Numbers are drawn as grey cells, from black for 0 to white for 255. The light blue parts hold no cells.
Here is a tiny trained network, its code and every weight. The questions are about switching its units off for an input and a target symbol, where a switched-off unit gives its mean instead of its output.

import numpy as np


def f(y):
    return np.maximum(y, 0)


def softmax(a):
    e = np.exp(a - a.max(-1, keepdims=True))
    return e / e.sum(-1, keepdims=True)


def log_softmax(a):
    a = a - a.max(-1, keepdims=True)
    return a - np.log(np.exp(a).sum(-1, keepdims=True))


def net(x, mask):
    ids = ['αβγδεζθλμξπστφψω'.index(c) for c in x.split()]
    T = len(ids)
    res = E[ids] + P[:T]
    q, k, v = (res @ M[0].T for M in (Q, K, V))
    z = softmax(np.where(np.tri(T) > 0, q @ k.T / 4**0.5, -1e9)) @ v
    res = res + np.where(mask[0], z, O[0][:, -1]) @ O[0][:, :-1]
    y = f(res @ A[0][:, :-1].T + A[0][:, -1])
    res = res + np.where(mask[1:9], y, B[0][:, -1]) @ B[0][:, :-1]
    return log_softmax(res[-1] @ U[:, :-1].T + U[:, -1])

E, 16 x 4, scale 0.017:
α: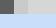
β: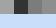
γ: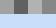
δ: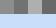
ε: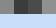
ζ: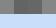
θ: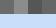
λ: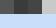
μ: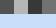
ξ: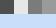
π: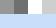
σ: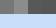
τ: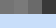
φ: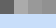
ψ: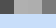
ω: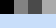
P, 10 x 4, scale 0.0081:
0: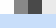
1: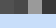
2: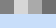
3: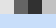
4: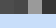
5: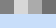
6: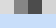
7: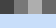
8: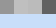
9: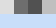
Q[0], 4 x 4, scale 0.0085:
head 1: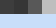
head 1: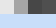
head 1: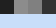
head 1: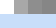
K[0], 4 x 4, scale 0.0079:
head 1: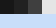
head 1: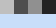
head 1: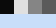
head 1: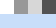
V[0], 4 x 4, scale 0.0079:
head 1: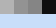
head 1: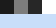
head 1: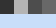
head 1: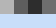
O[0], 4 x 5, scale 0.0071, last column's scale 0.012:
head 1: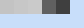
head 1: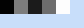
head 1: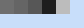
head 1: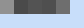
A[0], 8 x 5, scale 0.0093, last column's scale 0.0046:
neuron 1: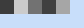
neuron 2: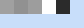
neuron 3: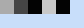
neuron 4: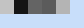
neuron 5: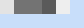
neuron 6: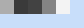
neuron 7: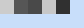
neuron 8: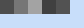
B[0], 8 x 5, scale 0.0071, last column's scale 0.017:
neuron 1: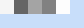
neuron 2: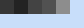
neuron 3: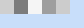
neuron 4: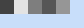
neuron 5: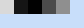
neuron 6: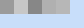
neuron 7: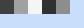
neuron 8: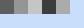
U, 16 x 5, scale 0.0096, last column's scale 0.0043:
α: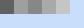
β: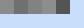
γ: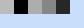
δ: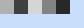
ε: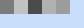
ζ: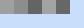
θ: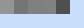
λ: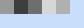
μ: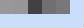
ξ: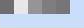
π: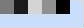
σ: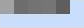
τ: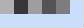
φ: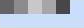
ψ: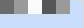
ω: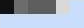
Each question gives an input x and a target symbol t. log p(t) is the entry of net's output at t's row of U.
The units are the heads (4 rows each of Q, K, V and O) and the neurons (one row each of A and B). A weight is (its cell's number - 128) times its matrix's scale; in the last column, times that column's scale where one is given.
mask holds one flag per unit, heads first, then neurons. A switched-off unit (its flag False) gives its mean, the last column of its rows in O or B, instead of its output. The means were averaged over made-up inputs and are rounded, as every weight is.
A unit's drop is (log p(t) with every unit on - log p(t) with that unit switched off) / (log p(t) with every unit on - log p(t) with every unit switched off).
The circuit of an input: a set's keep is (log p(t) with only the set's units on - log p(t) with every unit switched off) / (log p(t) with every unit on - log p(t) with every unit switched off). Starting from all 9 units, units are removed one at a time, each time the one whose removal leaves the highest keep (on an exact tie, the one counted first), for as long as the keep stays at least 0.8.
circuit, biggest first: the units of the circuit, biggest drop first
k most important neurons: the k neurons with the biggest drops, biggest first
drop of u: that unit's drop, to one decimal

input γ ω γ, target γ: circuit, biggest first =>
[head 1; neuron 5; neuron 2]
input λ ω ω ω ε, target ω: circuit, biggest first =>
[head 1]
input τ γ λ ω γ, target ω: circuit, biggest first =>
[neuron 1; neuron 3]
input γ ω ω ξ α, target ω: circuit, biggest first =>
[neuron 3; head 1]
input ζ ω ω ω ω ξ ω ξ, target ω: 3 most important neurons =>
[neuron 3; neuron 6; neuron 8]
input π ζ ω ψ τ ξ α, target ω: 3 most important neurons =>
[neuron 2; neuron 1; neuron 3]
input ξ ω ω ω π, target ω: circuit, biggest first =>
[neuron 3; neuron 1]
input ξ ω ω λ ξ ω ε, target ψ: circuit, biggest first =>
[neuron 3; neuron 7; neuron 4]
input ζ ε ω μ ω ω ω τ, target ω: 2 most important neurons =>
[neuron 3; neuron 8]
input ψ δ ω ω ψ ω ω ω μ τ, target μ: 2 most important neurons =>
[neuron 5; neuron 3]
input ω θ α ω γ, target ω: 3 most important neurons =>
[neuron 3; neuron 1; neuron 4]
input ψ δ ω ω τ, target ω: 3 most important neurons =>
[neuron 3; neuron 4; neuron 8]
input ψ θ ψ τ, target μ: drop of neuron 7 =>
0.0
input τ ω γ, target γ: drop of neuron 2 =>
0.2
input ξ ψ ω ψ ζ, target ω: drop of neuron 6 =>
-0.1
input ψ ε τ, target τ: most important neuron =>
[neuron 5]
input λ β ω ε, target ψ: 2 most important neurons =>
[neuron 7; neuron 3]
